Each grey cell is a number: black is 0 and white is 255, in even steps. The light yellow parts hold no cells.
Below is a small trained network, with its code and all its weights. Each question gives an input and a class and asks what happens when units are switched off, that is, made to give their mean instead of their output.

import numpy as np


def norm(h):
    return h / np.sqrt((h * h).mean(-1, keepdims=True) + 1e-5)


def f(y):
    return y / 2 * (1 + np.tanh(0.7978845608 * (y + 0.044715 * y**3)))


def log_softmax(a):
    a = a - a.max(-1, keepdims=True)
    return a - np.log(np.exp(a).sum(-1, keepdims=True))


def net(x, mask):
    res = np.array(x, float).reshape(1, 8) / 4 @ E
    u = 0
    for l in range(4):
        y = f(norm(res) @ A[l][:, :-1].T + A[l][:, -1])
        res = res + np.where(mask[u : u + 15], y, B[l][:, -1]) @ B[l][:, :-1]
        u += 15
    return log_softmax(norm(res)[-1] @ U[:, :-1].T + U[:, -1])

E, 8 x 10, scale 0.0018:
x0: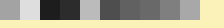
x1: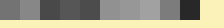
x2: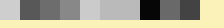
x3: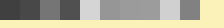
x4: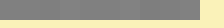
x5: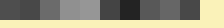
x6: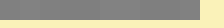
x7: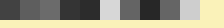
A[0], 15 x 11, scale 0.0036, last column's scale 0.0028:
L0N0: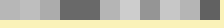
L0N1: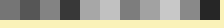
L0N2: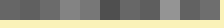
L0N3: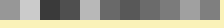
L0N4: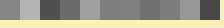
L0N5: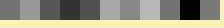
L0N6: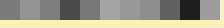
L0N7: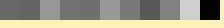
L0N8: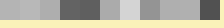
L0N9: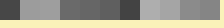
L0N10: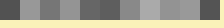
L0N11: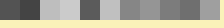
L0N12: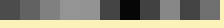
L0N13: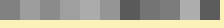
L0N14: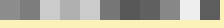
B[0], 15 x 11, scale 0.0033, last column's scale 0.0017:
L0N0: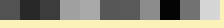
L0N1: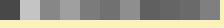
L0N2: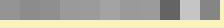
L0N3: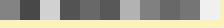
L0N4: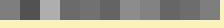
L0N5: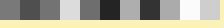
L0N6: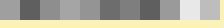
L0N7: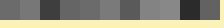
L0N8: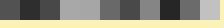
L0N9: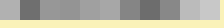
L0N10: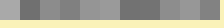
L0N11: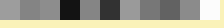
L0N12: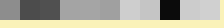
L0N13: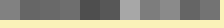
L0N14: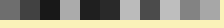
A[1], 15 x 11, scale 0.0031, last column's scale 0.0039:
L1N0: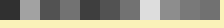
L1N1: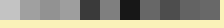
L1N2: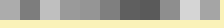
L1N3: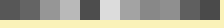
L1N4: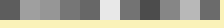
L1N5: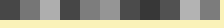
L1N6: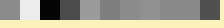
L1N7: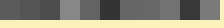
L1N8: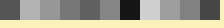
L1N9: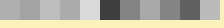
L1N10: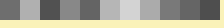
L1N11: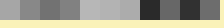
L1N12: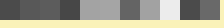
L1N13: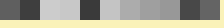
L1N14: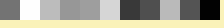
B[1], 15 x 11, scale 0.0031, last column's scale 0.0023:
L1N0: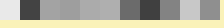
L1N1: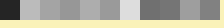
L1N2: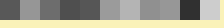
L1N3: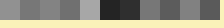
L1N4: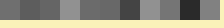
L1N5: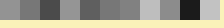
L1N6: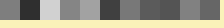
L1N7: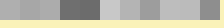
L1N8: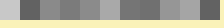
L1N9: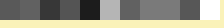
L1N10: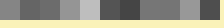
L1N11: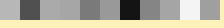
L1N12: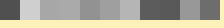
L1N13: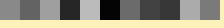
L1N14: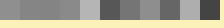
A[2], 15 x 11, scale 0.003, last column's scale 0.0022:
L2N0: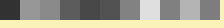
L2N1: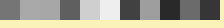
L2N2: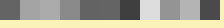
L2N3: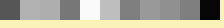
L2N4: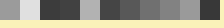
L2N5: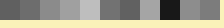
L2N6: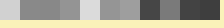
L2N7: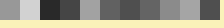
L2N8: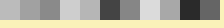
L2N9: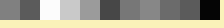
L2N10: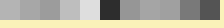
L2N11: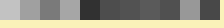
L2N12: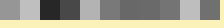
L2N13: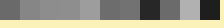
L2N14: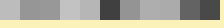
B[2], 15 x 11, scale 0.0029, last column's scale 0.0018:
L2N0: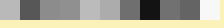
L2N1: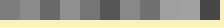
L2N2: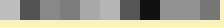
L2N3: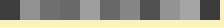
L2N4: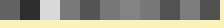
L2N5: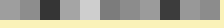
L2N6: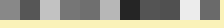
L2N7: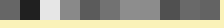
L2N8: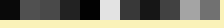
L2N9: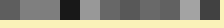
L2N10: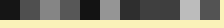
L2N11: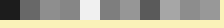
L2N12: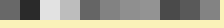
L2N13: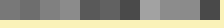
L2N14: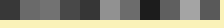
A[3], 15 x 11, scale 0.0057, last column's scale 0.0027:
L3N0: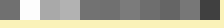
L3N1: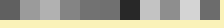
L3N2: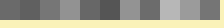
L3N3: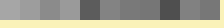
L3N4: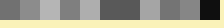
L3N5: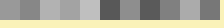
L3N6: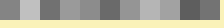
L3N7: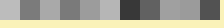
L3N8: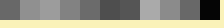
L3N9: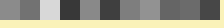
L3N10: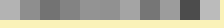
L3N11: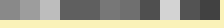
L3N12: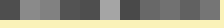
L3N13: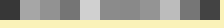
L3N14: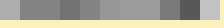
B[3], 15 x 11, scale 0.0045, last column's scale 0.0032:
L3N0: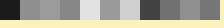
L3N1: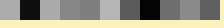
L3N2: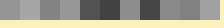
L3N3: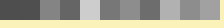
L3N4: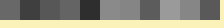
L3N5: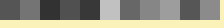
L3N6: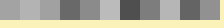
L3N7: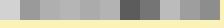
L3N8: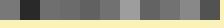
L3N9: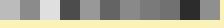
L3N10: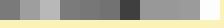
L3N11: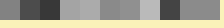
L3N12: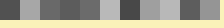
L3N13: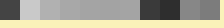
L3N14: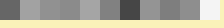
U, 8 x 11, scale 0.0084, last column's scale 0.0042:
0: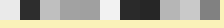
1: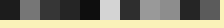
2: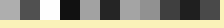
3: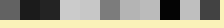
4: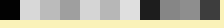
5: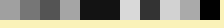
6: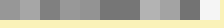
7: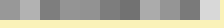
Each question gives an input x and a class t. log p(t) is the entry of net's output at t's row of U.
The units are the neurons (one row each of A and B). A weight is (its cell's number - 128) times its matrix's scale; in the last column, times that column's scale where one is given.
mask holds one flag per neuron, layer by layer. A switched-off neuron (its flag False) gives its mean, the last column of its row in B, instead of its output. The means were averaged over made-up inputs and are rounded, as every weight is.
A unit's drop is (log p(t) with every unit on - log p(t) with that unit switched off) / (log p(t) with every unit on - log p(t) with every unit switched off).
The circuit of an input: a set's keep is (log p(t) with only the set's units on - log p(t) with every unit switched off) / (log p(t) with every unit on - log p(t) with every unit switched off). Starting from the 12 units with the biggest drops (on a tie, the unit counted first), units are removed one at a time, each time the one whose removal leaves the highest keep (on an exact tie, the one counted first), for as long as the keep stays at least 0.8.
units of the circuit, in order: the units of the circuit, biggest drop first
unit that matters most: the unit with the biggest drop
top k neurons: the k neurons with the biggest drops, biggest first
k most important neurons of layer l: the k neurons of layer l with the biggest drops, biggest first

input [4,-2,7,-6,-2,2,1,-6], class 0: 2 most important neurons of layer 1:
(L1N11 L1N5)
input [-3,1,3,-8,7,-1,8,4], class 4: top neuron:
(L3N0)
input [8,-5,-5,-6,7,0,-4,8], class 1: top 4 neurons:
(L3N12 L0N11 L1N13 L1N5)
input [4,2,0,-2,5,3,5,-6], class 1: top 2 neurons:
(L2N8 L0N11)
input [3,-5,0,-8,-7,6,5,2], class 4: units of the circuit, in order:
(L3N0 L1N1)
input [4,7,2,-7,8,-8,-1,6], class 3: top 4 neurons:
(L0N0 L0N8 L1N9 L0N14)
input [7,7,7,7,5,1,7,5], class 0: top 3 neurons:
(L1N11 L0N11 L0N14)
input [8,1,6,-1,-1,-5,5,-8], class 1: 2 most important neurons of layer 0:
(L0N11 L0N12)
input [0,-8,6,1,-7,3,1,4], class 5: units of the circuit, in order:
(L0N14 L3N2)
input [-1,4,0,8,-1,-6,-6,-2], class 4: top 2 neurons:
(L0N12 L3N13)
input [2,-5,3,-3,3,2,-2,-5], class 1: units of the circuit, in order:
(L0N5 L2N8)
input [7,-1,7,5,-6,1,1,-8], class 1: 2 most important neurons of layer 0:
(L0N11 L0N9)
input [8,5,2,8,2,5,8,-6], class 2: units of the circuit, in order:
(L2N4 L3N9 L0N3)
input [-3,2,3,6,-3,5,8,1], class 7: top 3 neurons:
(L0N12 L2N11 L1N1)
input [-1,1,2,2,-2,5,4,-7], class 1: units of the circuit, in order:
(L2N8)
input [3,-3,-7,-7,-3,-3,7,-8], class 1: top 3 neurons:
(L2N8 L1N11 L3N12)
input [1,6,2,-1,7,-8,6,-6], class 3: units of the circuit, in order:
(L0N0 L0N8)
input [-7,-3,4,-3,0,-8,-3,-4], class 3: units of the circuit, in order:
(L0N0 L0N8)
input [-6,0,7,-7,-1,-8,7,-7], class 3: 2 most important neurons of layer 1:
(L1N0 L1N9)
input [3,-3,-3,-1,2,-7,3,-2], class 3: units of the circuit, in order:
(L0N0)
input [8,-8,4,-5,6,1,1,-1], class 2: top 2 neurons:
(L0N5 L3N9)
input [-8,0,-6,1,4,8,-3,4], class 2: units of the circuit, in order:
(L0N11 L3N9)
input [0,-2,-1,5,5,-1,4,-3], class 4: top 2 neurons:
(L1N12 L3N13)
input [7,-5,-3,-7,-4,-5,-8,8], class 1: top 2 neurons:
(L0N11 L3N12)
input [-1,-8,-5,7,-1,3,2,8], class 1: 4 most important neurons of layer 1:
(L1N4 L1N5 L1N11 L1N1)
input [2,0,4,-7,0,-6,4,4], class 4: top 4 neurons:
(L0N12 L1N1 L3N0 L1N9)
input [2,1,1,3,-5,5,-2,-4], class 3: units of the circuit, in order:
(L0N12)
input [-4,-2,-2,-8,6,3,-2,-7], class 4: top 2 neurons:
(L3N0 L1N1)
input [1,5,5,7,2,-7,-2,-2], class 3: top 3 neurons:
(L0N0 L0N8 L1N2)
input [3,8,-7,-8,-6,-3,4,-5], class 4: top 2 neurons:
(L3N0 L1N11)
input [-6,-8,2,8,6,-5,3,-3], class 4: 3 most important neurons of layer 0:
(L0N5 L0N3 L0N12)
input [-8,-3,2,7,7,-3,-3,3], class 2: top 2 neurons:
(L1N13 L3N9)
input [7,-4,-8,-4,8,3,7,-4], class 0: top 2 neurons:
(L0N11 L2N2)
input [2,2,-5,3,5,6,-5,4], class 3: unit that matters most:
L0N12
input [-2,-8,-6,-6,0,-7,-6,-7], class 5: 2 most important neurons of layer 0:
(L0N14 L0N12)
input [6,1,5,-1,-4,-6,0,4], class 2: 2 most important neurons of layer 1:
(L1N9 L1N0)
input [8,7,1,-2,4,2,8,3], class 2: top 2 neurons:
(L0N14 L3N9)
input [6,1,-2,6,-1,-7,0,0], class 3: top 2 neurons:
(L0N0 L0N8)
